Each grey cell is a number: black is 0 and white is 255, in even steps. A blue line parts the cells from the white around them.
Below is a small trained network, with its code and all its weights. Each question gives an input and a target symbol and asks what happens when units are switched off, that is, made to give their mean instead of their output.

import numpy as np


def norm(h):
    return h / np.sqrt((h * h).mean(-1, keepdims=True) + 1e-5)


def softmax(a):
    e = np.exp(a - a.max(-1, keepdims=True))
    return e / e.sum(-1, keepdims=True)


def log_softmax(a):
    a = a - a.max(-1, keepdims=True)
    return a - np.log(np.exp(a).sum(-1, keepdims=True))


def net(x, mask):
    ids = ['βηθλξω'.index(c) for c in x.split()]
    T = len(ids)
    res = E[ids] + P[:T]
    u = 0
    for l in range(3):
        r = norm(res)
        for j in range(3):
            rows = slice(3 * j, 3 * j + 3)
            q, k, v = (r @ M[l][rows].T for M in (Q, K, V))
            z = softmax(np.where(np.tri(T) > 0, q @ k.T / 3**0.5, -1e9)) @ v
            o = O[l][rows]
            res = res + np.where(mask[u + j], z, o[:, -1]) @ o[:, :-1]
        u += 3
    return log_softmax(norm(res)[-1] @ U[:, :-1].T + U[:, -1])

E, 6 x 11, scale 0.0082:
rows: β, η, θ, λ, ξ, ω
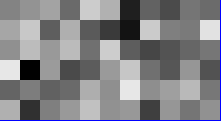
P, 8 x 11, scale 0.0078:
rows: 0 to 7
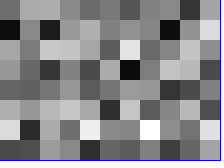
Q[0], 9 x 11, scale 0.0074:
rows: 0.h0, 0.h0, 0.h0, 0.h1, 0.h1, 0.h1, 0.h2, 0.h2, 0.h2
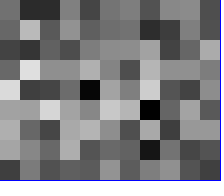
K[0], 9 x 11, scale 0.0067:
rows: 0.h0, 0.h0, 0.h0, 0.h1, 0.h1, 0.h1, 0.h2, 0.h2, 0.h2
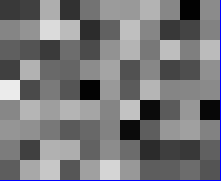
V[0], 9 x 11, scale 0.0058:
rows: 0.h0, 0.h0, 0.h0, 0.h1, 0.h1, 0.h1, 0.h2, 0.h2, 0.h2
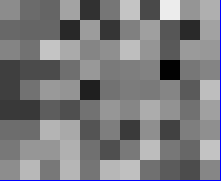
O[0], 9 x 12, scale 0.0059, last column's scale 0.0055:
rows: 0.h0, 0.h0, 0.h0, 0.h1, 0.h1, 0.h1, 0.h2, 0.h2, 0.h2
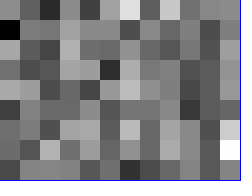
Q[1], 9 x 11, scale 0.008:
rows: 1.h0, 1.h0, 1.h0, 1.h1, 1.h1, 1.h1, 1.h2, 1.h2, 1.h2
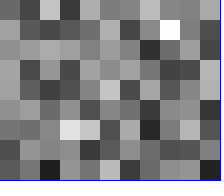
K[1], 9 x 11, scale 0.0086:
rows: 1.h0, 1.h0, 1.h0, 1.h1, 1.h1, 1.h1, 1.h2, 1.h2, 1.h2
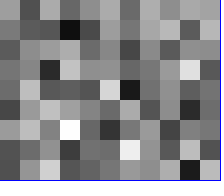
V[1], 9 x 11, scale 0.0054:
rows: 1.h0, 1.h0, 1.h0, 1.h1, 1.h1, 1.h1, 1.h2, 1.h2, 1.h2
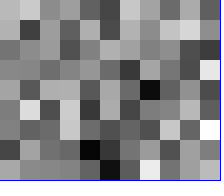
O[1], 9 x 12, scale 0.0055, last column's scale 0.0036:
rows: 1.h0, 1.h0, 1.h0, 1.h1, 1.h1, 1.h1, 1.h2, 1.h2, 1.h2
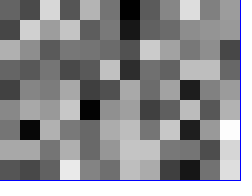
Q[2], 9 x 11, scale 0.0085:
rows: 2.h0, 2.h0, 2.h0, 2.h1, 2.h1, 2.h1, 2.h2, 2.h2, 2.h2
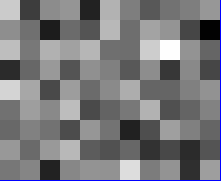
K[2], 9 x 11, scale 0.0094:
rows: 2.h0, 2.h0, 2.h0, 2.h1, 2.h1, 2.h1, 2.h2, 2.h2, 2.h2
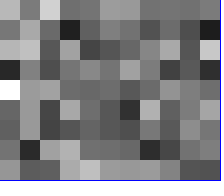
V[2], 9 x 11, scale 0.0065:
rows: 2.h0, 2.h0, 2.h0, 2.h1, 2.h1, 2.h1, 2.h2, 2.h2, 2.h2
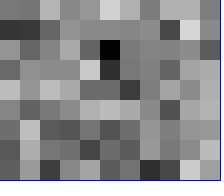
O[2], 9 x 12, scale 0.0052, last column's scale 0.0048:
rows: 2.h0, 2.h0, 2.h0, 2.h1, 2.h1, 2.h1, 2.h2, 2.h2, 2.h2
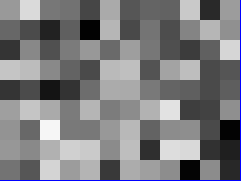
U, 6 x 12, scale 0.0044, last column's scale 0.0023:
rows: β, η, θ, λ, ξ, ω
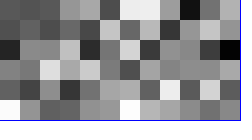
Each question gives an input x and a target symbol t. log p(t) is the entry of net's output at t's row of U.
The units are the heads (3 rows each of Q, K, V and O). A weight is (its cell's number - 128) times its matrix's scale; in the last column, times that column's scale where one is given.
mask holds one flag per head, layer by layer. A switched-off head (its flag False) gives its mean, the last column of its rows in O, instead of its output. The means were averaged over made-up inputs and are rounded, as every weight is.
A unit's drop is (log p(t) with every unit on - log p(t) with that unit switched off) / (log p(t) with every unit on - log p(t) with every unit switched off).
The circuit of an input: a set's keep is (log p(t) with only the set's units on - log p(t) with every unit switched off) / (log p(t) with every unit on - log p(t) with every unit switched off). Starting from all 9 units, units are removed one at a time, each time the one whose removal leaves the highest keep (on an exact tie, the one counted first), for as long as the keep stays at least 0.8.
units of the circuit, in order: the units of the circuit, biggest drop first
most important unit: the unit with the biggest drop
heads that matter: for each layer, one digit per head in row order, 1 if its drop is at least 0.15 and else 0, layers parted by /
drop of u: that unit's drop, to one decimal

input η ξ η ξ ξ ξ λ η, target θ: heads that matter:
011 / 101 / 011
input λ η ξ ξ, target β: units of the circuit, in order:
[1.h1]
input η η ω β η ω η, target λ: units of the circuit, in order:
[2.h2, 1.h2]
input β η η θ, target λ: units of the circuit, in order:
[0.h0, 2.h2]
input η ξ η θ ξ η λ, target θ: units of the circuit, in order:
[1.h1, 1.h0]
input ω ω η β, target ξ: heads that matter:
000 / 001 / 000
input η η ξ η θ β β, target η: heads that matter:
000 / 011 / 001
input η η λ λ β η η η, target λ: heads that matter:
000 / 000 / 001
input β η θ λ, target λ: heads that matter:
110 / 001 / 011
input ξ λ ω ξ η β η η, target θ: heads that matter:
011 / 011 / 011
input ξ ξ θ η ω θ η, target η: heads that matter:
000 / 111 / 010
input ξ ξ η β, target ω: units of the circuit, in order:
[0.h2, 1.h0, 2.h0]
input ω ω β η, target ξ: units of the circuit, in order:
[1.h2, 2.h2]
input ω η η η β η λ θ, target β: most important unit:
1.h0
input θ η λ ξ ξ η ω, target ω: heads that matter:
101 / 010 / 110
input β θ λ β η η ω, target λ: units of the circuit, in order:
[0.h0, 1.h0]
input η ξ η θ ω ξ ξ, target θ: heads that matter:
000 / 110 / 000
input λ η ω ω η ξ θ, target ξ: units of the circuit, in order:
[1.h2, 0.h0]
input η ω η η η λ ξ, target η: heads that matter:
000 / 111 / 000
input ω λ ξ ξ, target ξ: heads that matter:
000 / 001 / 000
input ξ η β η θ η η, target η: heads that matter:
000 / 011 / 010
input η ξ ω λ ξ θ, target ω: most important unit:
0.h0
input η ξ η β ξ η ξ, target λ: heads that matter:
000 / 000 / 000
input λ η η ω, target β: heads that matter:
000 / 011 / 100
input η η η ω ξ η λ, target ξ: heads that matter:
100 / 001 / 000
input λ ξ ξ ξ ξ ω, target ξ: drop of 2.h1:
0.2
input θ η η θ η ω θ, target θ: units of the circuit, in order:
[1.h1]
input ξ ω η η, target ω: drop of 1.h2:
0.3
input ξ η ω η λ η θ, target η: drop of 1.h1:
0.8
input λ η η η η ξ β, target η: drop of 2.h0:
0.0
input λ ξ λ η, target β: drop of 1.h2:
0.2
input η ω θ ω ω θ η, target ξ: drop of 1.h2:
0.7
